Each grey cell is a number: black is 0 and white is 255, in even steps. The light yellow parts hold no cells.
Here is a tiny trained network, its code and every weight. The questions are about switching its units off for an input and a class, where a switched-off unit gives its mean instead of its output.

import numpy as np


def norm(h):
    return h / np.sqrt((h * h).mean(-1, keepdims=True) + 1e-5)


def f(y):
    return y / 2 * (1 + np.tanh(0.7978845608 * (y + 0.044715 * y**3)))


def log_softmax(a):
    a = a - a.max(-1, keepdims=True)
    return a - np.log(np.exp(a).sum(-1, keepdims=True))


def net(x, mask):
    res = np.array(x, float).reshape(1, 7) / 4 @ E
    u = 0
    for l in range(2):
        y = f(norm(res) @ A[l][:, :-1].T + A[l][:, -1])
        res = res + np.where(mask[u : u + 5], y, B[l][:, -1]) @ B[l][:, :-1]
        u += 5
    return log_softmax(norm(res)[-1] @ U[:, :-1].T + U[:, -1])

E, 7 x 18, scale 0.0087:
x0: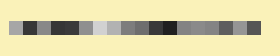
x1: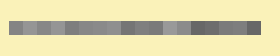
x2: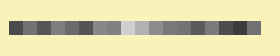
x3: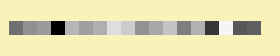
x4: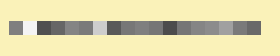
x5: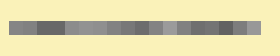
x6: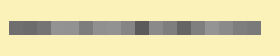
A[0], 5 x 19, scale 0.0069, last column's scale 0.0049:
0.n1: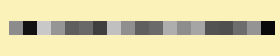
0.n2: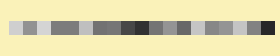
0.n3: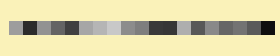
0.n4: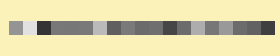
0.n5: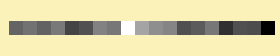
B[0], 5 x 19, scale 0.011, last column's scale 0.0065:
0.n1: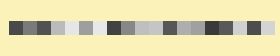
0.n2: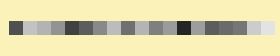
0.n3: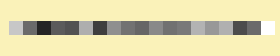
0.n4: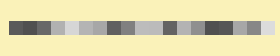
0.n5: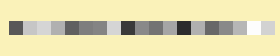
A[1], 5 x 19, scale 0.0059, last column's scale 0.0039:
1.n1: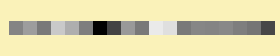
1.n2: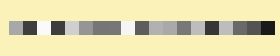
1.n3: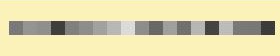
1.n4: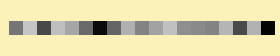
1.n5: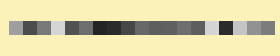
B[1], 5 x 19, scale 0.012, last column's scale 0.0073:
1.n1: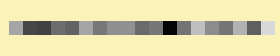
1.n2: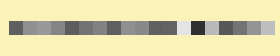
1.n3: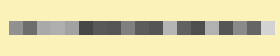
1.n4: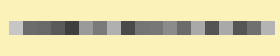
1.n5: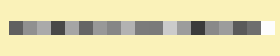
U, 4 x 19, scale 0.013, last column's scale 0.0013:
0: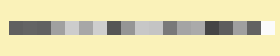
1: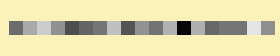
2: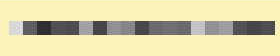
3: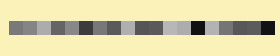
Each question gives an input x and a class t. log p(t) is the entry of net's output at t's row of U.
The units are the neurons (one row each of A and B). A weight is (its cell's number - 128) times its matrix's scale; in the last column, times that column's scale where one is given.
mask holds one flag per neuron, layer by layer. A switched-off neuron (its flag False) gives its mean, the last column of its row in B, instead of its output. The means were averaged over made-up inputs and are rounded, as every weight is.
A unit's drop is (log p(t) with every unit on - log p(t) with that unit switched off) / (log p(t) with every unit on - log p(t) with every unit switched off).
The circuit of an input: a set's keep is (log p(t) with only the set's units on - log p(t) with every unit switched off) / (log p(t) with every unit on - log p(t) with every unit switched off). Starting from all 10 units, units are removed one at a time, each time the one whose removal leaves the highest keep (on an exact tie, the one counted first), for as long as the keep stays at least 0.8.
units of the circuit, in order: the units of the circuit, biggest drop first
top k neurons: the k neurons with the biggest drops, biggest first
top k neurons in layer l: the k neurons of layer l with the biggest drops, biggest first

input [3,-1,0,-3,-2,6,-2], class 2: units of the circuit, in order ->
(0.n3)
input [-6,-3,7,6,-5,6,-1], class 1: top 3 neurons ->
(0.n5 0.n3 0.n4)
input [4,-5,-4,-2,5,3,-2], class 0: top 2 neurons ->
(0.n4 0.n5)
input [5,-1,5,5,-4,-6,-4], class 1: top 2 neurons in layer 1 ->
(1.n1 1.n3)
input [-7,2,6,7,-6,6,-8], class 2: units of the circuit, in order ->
(1.n1 1.n4)
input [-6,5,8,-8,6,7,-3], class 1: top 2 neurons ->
(0.n5 0.n1)
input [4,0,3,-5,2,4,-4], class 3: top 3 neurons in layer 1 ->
(1.n5 1.n1 1.n4)
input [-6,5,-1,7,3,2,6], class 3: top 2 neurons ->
(1.n2 0.n3)
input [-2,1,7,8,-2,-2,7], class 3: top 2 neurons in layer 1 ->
(1.n2 1.n3)
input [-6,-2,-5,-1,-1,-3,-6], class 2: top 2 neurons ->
(0.n5 1.n1)
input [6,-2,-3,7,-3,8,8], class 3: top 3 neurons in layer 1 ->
(1.n2 1.n3 1.n1)
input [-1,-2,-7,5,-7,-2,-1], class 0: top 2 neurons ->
(0.n1 0.n5)
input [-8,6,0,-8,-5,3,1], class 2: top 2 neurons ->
(1.n1 1.n4)
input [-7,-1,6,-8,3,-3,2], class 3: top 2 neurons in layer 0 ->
(0.n3 0.n2)
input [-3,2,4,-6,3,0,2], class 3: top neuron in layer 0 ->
(0.n2)
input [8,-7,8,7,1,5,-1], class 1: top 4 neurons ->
(0.n5 1.n1 1.n3 1.n4)
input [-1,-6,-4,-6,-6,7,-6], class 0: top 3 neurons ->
(0.n1 1.n3 1.n2)
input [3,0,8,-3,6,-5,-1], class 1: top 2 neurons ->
(0.n5 0.n1)
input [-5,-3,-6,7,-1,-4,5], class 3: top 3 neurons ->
(1.n2 0.n5 1.n3)
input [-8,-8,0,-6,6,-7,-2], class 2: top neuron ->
(1.n1)
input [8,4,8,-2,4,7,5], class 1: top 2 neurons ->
(0.n5 1.n1)
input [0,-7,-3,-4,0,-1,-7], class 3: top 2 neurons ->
(1.n5 0.n5)
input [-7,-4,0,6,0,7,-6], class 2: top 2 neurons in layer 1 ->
(1.n4 1.n1)
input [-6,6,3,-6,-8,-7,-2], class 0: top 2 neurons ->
(0.n1 0.n3)
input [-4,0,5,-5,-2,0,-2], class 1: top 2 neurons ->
(0.n5 0.n3)
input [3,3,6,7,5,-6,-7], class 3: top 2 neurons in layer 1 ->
(1.n3 1.n2)
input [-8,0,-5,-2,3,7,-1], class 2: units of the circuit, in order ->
(1.n1)
